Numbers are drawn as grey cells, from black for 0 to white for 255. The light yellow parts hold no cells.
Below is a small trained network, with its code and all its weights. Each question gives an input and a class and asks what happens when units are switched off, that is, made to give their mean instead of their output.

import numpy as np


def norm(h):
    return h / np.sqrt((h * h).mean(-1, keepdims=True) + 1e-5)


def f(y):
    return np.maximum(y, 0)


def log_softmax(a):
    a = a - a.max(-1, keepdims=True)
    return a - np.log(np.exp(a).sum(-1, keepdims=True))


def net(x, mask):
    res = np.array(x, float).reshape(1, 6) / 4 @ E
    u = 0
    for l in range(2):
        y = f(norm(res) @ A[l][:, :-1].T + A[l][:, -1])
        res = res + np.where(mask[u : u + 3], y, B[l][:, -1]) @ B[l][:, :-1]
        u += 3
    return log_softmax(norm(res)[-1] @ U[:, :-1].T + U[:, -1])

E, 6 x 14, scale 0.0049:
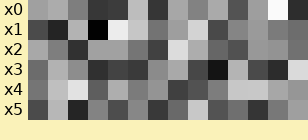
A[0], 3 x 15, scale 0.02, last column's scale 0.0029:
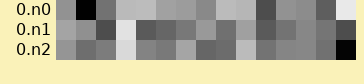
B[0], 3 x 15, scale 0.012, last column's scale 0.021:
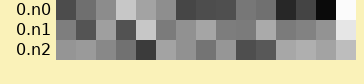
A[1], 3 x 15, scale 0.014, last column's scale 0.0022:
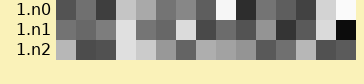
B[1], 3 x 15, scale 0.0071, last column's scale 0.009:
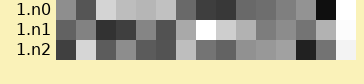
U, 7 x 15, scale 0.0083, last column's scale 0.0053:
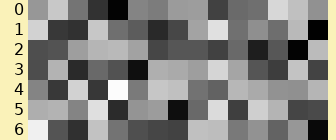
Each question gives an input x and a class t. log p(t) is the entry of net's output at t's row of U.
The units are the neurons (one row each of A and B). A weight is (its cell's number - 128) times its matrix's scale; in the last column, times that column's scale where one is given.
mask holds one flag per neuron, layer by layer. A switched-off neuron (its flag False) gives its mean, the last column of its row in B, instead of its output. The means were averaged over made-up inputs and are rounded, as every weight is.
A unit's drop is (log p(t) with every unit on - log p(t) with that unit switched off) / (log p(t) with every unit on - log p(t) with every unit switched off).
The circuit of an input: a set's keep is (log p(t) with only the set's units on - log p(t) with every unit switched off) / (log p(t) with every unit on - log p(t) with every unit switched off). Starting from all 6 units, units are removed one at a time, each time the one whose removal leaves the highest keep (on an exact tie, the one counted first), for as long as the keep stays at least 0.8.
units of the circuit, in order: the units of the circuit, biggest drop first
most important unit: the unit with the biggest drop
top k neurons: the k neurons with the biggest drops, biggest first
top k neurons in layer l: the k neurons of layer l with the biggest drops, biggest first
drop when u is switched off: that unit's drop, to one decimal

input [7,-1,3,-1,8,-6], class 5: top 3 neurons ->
(0.n1, 0.n0, 1.n1)
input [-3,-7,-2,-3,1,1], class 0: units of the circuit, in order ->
(0.n2)
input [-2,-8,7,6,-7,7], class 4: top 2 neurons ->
(0.n1, 0.n0)
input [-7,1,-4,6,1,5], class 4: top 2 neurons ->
(0.n0, 1.n1)
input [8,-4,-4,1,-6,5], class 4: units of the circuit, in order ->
(0.n0, 0.n1)
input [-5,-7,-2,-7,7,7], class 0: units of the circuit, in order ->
(0.n2, 0.n0)
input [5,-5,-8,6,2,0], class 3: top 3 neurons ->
(0.n0, 0.n2, 0.n1)
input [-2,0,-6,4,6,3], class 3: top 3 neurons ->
(0.n0, 0.n1, 1.n1)
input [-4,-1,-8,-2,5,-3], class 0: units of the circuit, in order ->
(0.n0, 0.n1, 0.n2)
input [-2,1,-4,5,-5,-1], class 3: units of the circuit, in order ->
(0.n0, 0.n1)
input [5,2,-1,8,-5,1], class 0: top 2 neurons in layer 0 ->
(0.n0, 0.n1)
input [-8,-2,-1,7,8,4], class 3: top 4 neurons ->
(1.n1, 0.n0, 0.n1, 0.n2)
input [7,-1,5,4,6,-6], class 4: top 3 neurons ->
(0.n0, 0.n2, 1.n2)
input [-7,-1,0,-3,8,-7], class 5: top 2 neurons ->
(0.n1, 0.n2)
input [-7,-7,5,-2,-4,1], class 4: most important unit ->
0.n1
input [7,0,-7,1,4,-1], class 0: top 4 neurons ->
(0.n0, 0.n1, 1.n0, 1.n2)
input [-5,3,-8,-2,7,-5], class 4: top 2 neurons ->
(0.n0, 1.n2)
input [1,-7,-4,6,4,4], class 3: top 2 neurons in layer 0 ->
(0.n0, 0.n2)
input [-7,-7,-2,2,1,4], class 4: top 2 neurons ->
(0.n0, 1.n0)
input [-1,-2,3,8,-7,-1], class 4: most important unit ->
0.n0
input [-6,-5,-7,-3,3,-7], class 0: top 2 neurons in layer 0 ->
(0.n2, 0.n0)
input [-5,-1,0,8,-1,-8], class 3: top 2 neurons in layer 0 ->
(0.n0, 0.n1)
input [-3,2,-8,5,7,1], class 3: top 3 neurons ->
(0.n0, 0.n1, 1.n1)
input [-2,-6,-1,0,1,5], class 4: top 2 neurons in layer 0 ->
(0.n1, 0.n0)
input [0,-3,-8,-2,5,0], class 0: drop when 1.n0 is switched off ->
0.1
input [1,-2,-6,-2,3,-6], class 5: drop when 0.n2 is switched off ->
-0.1
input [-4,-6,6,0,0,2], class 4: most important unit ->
0.n1
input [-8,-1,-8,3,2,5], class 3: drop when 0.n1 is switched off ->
0.4
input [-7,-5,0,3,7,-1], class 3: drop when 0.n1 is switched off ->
0.2
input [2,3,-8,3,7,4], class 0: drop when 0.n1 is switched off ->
0.6
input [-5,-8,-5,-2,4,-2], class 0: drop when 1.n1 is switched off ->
0.0
